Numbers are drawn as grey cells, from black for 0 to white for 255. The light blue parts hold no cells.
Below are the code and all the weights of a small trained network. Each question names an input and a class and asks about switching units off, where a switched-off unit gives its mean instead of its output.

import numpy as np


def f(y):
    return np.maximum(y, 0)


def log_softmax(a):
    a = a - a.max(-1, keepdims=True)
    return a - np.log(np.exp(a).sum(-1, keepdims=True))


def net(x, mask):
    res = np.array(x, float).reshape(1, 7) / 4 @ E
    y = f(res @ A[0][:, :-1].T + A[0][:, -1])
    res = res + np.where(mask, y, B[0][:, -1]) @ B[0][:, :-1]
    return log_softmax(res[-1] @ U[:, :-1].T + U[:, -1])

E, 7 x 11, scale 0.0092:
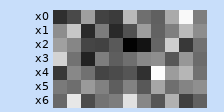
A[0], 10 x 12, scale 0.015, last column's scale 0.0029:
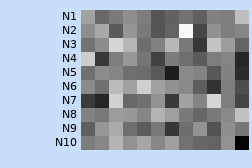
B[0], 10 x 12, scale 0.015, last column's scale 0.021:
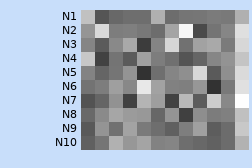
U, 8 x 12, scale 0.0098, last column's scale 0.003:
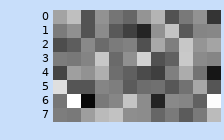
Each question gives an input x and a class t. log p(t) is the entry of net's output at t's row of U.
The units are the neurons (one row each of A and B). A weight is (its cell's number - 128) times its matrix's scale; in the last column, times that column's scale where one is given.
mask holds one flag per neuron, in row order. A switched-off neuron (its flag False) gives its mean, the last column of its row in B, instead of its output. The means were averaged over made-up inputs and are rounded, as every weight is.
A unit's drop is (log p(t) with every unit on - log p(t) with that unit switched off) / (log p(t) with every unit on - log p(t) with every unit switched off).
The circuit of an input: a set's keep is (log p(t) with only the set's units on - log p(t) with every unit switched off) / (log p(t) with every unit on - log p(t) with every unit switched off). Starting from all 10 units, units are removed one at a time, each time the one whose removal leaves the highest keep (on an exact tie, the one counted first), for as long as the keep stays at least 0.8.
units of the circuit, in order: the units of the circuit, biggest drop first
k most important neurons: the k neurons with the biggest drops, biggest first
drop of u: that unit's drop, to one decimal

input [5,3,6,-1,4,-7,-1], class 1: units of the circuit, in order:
N5
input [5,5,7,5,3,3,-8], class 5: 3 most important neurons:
N4, N1, N5
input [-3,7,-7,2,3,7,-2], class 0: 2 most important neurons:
N2, N10
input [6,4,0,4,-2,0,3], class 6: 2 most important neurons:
N7, N3
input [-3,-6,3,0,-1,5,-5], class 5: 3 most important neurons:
N4, N1, N8
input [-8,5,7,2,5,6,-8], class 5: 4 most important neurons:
N4, N1, N5, N7
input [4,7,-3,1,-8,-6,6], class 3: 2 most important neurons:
N6, N9
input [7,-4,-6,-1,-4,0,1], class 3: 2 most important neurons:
N3, N8
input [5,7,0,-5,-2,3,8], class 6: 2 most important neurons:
N7, N5
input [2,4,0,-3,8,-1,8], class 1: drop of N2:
0.0
